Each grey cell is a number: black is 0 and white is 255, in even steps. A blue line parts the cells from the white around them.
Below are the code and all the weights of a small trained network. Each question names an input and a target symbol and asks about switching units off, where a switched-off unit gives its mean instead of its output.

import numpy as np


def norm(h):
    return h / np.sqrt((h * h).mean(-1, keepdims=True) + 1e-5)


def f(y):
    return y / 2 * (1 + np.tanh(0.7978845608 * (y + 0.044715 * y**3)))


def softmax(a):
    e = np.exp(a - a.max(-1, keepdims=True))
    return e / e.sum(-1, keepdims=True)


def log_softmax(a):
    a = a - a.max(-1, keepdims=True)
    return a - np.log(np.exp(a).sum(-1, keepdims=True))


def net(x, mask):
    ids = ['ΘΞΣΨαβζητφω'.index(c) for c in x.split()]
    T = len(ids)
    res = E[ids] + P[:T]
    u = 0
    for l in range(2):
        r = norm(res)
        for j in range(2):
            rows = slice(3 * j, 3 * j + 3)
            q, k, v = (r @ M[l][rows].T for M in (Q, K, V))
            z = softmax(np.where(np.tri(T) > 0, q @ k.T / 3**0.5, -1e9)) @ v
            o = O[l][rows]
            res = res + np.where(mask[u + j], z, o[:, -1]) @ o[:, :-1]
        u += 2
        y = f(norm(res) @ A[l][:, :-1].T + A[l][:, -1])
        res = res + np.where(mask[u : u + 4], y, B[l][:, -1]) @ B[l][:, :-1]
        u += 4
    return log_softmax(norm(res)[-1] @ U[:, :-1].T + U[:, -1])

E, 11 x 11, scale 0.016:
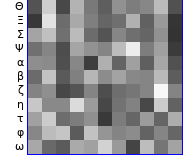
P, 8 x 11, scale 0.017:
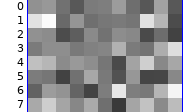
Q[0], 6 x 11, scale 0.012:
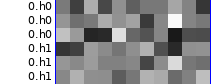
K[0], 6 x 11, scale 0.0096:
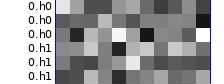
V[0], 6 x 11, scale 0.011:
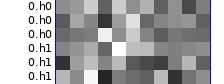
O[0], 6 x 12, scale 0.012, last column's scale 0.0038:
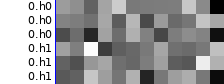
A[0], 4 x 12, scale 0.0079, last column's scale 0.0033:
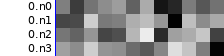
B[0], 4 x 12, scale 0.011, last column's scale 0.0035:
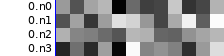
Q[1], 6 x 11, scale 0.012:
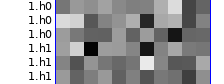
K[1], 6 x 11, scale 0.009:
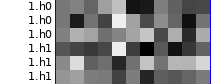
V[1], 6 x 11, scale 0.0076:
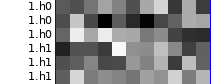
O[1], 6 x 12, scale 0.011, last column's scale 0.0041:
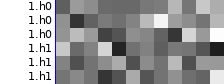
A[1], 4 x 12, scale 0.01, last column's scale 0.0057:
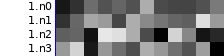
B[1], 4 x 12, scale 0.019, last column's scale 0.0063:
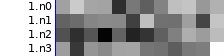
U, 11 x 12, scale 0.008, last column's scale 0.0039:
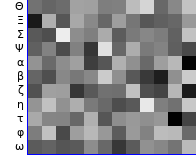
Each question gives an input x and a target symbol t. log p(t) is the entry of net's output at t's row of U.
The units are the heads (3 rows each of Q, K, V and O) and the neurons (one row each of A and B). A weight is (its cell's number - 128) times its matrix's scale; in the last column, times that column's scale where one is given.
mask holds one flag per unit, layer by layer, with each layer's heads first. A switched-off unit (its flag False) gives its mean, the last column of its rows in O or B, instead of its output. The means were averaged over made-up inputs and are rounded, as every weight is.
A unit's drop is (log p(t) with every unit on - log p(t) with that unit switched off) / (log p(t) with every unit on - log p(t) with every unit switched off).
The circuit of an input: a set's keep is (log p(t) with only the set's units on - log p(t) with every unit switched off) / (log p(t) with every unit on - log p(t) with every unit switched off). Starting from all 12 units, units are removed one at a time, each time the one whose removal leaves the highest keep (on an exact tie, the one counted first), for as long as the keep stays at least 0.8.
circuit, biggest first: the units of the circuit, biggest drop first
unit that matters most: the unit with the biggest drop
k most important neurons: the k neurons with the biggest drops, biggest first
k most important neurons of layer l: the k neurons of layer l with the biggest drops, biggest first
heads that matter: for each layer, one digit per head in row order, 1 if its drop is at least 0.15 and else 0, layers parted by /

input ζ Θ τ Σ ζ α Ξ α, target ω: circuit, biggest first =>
(0.h1, 1.n2)
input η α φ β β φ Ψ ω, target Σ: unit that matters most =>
0.h1
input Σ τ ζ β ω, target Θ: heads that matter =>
00 / 10
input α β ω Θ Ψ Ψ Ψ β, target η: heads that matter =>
01 / 11
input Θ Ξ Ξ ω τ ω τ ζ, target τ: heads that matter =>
01 / 00
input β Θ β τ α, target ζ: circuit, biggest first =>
(0.h1, 1.h1)
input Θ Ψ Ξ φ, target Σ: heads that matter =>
01 / 00
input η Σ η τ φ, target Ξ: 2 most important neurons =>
(0.n3, 1.n1)
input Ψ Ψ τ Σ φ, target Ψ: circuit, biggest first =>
(0.h1, 0.n3)
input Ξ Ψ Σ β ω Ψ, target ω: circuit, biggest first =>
(0.h0, 1.n2)
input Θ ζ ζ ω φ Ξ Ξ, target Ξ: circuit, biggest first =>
(0.h1, 1.n1)
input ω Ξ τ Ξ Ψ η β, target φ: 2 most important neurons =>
(0.n1, 0.n3)
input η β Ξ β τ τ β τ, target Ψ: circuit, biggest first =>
(0.h1, 0.n3, 1.h0)
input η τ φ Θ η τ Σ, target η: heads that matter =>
10 / 10
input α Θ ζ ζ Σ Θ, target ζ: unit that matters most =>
0.h0
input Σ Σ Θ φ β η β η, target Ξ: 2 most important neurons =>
(0.n3, 1.n1)
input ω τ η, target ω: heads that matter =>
10 / 00
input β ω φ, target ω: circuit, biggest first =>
(0.h0, 0.n1, 1.n2)
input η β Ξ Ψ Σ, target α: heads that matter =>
00 / 10
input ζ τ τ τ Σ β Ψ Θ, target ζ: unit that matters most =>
0.h1
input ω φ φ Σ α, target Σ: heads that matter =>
01 / 00
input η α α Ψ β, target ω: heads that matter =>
01 / 00
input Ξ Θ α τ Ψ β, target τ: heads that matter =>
10 / 00
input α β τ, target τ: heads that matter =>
11 / 00
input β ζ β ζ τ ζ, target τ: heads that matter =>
10 / 00
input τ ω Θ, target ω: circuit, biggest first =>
(0.h0, 1.n2)
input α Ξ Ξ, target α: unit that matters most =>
1.n0
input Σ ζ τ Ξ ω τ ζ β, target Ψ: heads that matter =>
00 / 00
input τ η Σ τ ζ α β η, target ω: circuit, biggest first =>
(0.h1, 1.n2)
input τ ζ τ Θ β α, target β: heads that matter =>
10 / 01
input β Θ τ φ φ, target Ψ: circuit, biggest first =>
(0.n3, 0.h1)
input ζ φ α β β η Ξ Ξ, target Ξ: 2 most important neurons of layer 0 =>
(0.n3, 0.n0)
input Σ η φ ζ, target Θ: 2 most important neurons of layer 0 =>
(0.n1, 0.n2)
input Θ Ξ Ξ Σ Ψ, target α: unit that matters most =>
1.h0
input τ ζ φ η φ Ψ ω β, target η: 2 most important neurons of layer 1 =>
(1.n2, 1.n1)
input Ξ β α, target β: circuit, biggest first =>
(1.n3, 1.h1)
